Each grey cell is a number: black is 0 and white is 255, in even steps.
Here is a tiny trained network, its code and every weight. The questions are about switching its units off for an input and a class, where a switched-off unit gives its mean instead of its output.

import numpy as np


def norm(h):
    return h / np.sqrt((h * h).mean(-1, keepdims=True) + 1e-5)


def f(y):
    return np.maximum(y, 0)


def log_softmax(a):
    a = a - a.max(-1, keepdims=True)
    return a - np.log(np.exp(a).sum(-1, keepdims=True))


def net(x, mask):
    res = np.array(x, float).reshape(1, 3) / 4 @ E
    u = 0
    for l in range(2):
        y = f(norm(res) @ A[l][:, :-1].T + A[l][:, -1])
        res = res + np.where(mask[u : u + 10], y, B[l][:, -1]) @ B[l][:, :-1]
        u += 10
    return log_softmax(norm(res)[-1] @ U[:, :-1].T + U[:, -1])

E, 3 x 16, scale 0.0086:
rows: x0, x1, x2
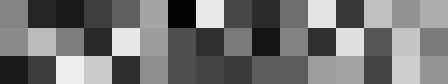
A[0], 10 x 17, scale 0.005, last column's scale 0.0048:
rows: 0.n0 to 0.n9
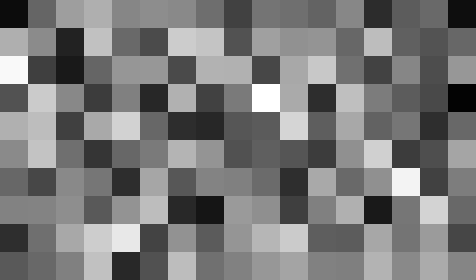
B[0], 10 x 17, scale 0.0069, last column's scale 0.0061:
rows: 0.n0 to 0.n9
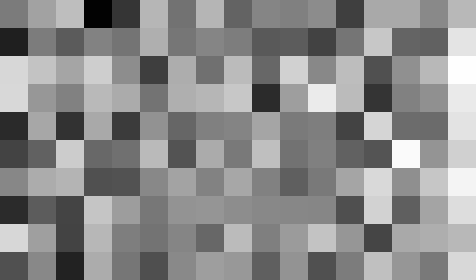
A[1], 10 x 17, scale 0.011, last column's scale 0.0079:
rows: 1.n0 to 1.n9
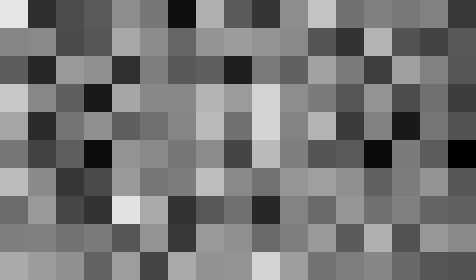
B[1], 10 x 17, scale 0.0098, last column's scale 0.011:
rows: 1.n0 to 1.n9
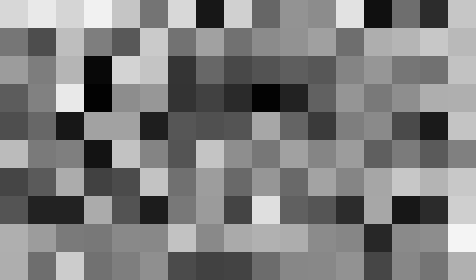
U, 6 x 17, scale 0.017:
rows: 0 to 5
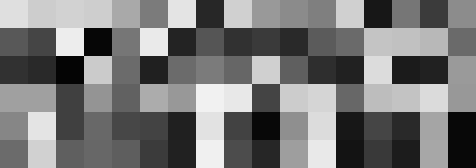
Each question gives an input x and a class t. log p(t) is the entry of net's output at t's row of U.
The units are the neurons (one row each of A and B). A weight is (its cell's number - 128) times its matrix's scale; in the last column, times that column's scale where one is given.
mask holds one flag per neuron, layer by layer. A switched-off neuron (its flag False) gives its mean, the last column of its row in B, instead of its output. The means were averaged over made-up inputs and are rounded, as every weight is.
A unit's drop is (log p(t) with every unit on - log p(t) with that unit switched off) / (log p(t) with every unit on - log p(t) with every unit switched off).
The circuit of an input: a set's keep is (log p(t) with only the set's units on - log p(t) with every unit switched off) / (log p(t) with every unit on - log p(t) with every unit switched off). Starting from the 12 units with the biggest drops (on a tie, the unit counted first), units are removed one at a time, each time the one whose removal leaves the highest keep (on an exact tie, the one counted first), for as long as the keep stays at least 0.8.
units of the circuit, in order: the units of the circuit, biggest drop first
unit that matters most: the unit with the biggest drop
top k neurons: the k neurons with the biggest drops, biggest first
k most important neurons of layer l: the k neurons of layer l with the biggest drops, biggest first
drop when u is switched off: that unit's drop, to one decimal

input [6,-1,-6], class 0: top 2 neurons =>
(1.n0; 0.n2)
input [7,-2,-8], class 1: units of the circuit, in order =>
(1.n3)
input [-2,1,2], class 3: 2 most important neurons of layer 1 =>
(1.n0; 1.n7)
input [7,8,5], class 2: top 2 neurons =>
(1.n7; 0.n3)
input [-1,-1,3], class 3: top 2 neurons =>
(0.n9; 1.n0)
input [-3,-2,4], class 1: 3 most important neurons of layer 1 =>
(1.n0; 1.n7; 1.n8)
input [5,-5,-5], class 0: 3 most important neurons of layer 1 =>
(1.n0; 1.n8; 1.n7)
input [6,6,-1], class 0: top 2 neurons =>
(1.n0; 0.n1)
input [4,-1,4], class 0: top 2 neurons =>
(1.n8; 0.n5)
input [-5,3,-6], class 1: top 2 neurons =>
(0.n2; 1.n0)
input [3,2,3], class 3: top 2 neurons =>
(0.n6; 1.n0)
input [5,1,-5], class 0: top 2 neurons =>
(1.n0; 0.n2)
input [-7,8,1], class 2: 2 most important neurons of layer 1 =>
(1.n7; 1.n0)
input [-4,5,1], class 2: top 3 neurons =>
(0.n2; 1.n0; 0.n6)
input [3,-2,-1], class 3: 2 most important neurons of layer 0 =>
(0.n2; 0.n1)
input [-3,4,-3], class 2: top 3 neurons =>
(0.n2; 0.n6; 1.n0)
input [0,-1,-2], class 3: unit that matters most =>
0.n1
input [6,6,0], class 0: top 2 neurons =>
(1.n0; 0.n1)
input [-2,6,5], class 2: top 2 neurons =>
(1.n7; 0.n5)
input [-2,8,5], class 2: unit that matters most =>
1.n7
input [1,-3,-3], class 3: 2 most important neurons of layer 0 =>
(0.n1; 0.n2)
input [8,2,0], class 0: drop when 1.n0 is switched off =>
0.6
